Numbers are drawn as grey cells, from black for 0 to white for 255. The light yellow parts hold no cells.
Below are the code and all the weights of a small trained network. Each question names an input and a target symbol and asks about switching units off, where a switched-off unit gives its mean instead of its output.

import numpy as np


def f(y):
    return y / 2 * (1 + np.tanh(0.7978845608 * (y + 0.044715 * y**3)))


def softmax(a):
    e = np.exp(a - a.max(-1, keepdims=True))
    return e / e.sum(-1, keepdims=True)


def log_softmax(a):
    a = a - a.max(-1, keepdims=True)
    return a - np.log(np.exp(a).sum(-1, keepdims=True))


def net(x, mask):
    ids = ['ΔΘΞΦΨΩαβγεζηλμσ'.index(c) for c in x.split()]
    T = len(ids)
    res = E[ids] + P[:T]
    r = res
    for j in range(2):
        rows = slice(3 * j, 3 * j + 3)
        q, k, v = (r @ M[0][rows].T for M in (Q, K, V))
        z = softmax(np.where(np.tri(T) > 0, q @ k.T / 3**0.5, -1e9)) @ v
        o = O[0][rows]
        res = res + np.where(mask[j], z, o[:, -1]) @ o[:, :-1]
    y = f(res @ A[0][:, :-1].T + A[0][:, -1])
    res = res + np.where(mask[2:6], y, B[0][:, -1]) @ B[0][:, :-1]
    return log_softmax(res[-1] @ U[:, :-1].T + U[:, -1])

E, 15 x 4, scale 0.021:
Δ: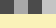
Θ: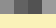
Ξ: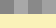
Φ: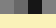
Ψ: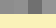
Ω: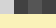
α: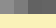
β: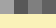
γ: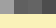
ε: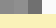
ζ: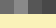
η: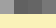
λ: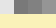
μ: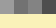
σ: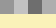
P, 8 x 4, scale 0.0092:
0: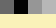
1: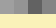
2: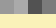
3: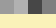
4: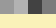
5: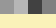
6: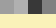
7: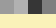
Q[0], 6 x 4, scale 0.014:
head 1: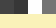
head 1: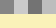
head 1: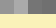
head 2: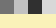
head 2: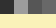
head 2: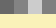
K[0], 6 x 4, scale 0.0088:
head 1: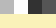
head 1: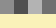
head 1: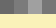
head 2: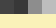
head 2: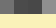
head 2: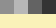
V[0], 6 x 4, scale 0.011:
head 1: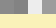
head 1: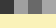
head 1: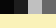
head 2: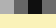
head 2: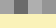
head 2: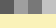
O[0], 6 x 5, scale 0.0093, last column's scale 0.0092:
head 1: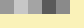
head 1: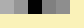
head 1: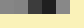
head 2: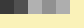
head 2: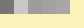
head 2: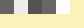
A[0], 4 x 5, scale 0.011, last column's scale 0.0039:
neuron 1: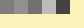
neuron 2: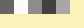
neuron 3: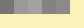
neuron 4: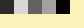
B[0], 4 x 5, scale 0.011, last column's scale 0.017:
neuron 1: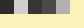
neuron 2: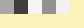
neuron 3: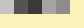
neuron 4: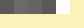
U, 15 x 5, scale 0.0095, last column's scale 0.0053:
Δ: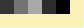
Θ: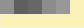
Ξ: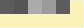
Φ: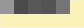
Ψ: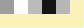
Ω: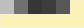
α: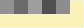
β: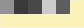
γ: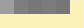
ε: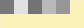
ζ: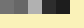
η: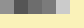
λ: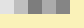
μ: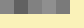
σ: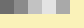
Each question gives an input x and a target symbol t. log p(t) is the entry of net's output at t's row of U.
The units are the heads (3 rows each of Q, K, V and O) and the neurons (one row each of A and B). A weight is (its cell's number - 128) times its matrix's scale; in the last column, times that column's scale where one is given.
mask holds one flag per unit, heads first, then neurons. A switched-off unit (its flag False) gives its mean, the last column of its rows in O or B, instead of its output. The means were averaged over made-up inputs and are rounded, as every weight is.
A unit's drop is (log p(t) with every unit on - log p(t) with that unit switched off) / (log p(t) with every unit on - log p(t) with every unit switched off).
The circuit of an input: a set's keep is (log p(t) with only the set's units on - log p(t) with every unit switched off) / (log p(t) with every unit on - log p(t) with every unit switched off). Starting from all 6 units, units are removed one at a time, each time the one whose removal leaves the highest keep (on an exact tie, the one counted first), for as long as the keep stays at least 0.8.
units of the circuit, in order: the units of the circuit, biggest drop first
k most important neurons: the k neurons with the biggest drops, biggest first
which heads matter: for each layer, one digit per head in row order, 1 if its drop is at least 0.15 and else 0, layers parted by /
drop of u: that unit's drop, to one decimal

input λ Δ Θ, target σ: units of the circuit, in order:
head 1
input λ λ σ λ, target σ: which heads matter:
10
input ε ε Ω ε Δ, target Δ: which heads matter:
00
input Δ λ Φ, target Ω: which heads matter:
10
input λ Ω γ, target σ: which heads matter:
10
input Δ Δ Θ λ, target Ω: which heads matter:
11
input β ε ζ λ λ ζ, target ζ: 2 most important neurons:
neuron 2; neuron 1
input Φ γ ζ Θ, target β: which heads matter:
11
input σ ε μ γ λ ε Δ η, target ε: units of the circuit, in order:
head 1; neuron 2
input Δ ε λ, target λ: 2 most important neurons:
neuron 4; neuron 1
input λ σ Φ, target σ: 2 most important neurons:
neuron 4; neuron 1
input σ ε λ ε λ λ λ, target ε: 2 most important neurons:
neuron 2; neuron 1
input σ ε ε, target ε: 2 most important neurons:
neuron 1; neuron 2
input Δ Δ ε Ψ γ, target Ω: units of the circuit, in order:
head 1
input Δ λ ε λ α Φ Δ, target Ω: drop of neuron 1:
0.0
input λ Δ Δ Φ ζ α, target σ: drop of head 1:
0.5
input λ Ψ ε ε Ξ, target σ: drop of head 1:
0.5
